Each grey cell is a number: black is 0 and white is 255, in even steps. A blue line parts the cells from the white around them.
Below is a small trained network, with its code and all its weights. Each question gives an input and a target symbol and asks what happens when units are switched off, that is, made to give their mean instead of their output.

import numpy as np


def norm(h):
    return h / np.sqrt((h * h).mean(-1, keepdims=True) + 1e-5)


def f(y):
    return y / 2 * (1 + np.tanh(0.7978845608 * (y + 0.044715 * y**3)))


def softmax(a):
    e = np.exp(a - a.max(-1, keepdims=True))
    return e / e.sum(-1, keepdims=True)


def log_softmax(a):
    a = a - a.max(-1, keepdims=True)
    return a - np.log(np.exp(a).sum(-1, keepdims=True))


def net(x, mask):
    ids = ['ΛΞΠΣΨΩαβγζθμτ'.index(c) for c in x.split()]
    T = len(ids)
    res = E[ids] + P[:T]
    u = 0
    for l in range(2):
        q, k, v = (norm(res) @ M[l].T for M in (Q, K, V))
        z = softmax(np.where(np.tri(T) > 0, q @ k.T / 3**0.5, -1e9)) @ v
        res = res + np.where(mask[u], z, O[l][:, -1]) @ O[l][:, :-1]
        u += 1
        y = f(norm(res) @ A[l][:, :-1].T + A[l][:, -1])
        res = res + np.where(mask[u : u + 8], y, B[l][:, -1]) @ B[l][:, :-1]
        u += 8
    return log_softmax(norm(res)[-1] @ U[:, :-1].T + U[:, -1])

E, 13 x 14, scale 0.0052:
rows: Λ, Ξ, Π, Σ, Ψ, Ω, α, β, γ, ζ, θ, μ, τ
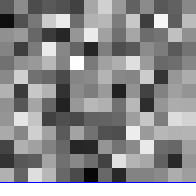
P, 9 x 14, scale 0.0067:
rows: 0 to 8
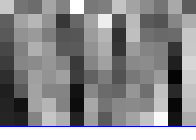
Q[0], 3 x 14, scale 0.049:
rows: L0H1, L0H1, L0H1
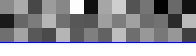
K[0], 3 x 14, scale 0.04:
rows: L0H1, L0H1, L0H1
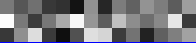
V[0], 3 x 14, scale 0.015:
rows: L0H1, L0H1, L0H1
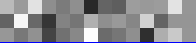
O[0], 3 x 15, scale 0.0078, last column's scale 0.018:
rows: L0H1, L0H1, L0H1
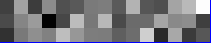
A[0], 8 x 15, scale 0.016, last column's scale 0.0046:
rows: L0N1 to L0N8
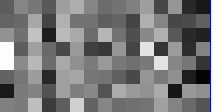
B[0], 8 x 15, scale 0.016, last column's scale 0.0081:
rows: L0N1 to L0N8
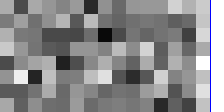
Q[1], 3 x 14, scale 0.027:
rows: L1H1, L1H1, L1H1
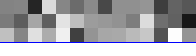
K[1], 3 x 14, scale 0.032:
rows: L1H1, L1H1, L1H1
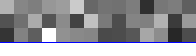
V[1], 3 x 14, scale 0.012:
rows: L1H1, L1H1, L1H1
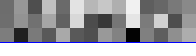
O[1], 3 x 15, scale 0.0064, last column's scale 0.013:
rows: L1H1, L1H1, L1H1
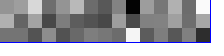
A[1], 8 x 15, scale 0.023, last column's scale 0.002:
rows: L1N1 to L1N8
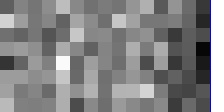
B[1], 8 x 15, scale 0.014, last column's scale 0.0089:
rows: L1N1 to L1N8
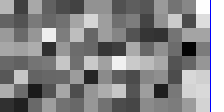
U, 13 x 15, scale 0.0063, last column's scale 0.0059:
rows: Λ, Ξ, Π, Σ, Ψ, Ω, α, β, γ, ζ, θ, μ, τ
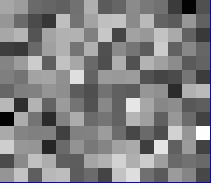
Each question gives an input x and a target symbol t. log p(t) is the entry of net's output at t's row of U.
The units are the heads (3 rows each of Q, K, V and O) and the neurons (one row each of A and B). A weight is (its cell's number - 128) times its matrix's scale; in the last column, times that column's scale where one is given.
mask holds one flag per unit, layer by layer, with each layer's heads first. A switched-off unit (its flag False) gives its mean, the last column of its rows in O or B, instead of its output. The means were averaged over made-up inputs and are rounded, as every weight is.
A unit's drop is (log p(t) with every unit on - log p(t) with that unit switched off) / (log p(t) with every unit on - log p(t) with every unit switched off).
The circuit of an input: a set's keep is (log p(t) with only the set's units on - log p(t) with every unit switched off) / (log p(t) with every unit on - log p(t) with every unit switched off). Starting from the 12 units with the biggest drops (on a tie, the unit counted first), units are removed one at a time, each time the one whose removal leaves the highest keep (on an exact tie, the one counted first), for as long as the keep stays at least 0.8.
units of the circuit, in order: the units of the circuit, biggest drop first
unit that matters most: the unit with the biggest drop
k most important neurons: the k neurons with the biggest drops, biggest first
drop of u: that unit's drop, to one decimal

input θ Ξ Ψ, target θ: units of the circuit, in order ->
[L0H1; L0N5]
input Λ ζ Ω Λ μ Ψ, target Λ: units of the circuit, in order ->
[L0H1; L0N3]
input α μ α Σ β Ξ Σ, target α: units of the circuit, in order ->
[L0H1; L1N6; L0N5]
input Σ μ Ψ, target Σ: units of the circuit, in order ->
[L0H1; L1N8; L0N5]
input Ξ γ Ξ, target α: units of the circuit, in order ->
[L0H1; L1N6]
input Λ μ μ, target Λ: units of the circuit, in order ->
[L0H1; L0N3]
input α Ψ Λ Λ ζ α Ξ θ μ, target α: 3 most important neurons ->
[L1N6; L0N5; L0N1]
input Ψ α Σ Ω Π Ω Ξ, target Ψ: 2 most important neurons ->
[L0N5; L0N3]
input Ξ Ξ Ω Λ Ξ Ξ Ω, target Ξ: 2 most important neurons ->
[L1N7; L0N4]
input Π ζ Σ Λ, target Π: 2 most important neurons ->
[L0N6; L0N1]
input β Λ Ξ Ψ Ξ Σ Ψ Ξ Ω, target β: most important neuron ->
[L0N1]
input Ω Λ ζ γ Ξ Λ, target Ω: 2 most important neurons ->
[L1N3; L0N8]
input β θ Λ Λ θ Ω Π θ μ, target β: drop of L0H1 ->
0.9
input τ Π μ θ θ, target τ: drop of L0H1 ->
0.6
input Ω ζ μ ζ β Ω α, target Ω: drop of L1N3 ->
0.2
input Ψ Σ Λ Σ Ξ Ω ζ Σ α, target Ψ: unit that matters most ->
L1H1
